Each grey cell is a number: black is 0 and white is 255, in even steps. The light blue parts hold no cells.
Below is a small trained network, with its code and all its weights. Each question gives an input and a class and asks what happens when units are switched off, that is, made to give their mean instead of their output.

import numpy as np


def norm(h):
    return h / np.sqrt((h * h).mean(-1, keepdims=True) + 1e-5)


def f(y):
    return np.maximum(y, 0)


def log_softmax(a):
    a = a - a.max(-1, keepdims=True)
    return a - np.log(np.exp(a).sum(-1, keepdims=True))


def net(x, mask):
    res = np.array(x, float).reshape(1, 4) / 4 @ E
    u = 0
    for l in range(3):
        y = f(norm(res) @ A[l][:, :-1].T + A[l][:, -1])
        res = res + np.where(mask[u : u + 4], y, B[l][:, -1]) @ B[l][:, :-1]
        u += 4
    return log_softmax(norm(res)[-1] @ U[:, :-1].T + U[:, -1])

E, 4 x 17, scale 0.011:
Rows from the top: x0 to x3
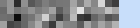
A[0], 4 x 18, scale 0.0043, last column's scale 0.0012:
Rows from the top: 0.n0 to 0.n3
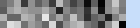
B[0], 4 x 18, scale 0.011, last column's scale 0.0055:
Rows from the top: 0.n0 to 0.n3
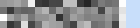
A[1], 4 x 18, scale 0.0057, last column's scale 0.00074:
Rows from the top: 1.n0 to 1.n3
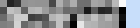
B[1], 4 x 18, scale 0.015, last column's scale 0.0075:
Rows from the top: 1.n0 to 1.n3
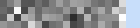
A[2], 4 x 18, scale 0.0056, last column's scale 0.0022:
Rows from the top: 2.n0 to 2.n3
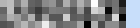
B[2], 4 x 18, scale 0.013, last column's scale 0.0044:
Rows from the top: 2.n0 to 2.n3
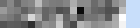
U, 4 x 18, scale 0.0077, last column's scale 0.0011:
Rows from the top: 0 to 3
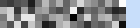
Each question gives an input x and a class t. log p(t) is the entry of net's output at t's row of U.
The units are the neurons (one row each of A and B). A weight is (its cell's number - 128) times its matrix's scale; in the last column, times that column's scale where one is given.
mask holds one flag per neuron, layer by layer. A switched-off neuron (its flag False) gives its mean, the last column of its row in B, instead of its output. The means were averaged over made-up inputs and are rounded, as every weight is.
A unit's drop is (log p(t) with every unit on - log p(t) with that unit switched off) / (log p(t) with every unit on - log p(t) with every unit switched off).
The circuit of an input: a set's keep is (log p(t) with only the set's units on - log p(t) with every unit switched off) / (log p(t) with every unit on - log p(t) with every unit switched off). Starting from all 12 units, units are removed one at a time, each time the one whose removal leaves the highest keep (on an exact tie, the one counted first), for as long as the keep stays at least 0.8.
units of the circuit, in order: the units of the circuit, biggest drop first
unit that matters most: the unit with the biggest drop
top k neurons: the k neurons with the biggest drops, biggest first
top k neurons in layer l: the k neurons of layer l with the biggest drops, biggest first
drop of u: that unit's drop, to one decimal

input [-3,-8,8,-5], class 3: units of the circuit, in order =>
1.n1
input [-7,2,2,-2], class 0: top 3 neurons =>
0.n3, 0.n1, 2.n3
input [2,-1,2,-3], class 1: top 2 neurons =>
0.n2, 1.n1
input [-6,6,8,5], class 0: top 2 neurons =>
1.n3, 2.n3
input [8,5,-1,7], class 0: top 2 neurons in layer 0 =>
0.n0, 0.n2
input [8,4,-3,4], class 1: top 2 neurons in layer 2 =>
2.n1, 2.n3
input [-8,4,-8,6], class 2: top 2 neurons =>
1.n2, 0.n3
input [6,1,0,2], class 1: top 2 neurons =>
0.n1, 2.n1
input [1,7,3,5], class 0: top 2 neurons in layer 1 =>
1.n0, 1.n3
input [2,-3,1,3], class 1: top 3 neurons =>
2.n3, 0.n1, 1.n1
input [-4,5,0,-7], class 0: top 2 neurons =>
0.n1, 2.n3
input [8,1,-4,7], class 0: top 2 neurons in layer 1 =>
1.n0, 1.n2
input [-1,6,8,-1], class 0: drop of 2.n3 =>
0.2
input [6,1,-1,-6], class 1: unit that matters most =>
2.n1
